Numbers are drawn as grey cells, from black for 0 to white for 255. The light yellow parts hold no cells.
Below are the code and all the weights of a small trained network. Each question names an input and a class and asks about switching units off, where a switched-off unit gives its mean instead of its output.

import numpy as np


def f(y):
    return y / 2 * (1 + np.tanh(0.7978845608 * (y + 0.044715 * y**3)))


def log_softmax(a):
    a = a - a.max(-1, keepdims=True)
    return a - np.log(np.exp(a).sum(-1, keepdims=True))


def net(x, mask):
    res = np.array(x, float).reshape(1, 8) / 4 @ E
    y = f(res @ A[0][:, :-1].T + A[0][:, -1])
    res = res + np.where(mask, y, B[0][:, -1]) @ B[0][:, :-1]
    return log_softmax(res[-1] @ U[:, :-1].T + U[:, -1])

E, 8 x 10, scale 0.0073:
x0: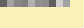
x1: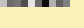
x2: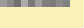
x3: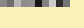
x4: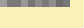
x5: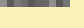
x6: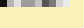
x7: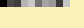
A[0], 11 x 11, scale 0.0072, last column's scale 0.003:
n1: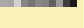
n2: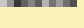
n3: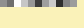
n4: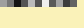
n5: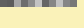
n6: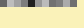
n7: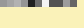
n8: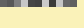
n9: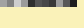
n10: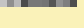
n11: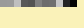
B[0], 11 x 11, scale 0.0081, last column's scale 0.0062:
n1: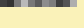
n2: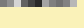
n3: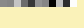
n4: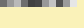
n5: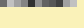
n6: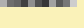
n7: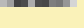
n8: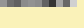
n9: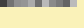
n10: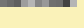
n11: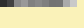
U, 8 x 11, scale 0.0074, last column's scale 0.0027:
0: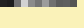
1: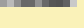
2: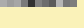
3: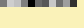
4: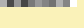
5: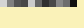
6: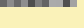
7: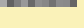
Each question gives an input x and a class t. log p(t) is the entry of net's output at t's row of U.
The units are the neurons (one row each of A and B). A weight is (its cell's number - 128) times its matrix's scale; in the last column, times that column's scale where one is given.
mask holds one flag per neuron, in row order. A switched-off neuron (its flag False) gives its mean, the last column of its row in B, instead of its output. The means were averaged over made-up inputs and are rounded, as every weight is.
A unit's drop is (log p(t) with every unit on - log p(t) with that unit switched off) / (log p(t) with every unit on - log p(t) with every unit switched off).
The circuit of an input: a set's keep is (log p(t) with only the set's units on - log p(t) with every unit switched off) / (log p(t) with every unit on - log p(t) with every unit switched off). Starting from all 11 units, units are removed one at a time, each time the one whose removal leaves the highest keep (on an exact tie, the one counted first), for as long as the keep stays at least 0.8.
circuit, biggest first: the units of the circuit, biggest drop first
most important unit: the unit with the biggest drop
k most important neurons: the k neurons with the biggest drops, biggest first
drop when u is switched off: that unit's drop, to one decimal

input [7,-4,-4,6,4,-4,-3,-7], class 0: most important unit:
n1
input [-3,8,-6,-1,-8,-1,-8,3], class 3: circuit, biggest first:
n4, n2
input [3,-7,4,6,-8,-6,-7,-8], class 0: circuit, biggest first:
n1, n11
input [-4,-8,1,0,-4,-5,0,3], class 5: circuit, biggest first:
n7, n6, n8
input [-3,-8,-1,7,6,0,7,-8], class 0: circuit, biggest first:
n1, n9
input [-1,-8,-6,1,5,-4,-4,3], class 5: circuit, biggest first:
n7, n8
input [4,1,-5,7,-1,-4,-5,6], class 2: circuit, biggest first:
n3, n1
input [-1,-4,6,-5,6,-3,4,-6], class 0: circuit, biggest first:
n1, n11
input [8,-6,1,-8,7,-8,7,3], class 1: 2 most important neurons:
n5, n6
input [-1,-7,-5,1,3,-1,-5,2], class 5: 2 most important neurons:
n7, n8
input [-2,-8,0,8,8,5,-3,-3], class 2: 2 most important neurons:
n3, n10
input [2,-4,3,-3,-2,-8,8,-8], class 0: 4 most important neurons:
n1, n11, n9, n10
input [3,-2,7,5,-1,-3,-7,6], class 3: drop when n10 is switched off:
0.1
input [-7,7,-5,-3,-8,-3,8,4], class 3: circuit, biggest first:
n5
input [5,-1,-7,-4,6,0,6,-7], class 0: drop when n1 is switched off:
0.3
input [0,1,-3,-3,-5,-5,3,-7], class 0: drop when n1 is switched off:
0.2
